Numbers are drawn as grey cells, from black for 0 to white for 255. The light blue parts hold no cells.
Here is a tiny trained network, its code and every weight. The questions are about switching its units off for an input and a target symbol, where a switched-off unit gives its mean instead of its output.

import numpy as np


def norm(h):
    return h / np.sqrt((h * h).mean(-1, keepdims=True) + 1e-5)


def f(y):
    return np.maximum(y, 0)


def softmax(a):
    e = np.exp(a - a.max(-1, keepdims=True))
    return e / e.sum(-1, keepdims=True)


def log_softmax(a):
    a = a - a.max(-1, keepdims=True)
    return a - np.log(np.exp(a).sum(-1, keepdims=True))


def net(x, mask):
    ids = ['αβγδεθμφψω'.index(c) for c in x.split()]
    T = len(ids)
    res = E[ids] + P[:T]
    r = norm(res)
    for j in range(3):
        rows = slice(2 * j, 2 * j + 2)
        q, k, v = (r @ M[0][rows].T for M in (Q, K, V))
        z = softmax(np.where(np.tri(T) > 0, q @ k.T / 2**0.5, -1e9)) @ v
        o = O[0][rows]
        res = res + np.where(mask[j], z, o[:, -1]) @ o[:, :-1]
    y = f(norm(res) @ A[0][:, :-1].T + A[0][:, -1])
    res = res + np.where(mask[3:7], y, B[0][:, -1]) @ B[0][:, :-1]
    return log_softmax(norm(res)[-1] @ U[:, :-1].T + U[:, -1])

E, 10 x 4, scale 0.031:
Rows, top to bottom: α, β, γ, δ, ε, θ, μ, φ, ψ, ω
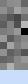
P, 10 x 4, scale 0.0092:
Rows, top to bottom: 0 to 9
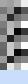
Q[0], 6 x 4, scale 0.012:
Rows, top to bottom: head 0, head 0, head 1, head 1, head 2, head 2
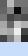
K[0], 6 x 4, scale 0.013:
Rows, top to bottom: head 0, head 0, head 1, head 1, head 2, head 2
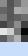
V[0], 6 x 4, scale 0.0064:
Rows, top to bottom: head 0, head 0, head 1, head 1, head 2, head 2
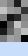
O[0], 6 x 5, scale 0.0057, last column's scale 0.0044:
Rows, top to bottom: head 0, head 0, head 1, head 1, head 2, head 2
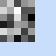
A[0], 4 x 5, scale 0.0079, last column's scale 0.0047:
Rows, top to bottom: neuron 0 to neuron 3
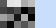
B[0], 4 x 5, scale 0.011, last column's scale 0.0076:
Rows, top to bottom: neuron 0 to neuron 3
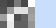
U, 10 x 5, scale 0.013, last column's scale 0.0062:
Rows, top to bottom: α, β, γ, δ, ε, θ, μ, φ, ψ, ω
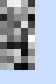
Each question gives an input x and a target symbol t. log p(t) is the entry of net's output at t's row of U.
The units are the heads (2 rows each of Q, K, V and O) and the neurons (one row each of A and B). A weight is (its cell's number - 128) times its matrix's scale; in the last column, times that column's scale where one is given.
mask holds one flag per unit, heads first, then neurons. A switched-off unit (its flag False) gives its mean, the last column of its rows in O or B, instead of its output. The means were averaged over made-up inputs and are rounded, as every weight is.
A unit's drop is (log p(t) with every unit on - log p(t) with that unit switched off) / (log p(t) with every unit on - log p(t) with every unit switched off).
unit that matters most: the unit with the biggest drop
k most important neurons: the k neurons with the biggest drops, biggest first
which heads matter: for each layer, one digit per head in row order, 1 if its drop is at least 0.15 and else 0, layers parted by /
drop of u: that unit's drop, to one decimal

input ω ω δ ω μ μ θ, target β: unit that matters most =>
head 2
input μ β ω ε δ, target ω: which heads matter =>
000
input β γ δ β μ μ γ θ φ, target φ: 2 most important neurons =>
neuron 3; neuron 1
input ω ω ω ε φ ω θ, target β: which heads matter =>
000
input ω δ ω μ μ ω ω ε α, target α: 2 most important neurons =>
neuron 1; neuron 0
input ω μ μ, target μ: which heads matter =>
001
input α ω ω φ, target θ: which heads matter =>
110
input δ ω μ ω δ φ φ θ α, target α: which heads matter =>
001
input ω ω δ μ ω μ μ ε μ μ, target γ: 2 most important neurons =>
neuron 0; neuron 2
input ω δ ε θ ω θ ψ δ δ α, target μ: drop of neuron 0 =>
0.1
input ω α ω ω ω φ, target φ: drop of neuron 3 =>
0.6
